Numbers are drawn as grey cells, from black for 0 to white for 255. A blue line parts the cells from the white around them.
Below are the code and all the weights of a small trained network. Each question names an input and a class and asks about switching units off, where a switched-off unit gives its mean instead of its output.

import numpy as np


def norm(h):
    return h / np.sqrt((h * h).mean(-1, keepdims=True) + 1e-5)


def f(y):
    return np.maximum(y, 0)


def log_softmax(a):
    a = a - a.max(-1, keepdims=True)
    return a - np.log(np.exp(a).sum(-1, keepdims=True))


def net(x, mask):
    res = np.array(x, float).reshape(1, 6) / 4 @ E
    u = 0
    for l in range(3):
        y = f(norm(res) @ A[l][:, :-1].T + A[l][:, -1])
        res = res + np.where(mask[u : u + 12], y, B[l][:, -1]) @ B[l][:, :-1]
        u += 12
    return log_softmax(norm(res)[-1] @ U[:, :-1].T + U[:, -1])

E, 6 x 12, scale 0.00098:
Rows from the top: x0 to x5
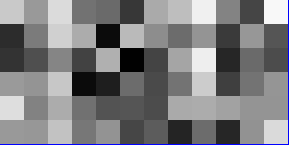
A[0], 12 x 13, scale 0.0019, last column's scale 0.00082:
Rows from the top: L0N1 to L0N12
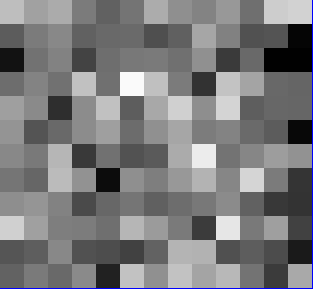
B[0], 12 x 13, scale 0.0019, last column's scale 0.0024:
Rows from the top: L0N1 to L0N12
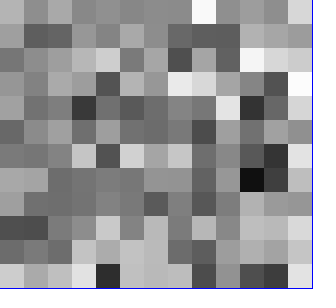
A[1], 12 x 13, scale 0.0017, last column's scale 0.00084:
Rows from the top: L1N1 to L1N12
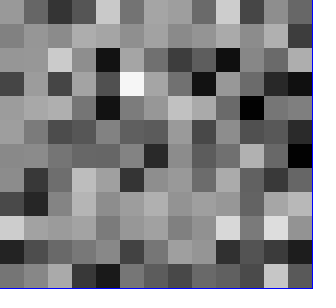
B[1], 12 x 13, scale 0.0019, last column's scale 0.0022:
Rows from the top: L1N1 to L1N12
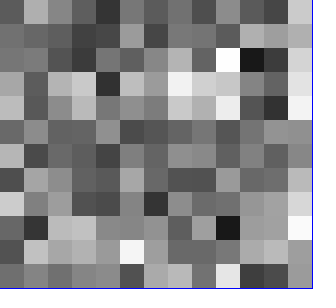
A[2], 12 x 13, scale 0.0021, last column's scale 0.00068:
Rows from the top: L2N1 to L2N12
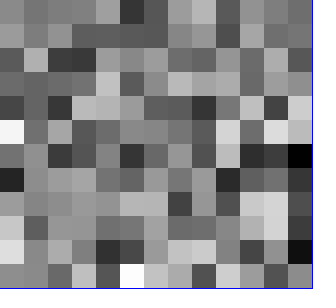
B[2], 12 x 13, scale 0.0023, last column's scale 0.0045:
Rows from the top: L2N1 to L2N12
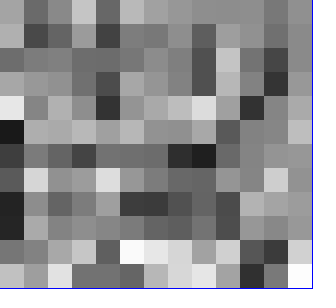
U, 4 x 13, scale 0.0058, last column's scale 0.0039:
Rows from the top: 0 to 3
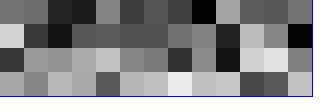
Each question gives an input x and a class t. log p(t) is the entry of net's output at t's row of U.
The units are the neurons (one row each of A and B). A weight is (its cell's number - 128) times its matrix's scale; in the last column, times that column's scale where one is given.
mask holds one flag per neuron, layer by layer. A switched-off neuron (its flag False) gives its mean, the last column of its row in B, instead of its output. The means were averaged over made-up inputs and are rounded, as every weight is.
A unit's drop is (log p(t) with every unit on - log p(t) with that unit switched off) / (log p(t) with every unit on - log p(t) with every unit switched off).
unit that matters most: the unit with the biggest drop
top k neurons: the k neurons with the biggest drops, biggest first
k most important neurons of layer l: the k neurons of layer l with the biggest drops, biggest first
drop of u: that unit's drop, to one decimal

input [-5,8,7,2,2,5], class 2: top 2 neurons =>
L0N3, L2N12
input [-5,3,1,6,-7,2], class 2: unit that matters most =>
L0N3
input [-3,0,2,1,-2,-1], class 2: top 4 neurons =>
L0N3, L0N7, L2N9, L1N5
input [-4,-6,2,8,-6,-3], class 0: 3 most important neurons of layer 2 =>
L2N12, L2N11, L2N3
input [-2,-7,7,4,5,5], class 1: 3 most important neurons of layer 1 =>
L1N4, L1N5, L1N6
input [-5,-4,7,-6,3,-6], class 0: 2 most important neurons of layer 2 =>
L2N7, L2N11
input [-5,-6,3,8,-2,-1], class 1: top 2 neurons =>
L2N12, L2N11
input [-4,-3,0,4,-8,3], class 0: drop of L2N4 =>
-0.1
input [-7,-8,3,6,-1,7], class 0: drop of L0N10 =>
0.1
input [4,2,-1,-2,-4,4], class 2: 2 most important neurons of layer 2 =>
L2N12, L2N9
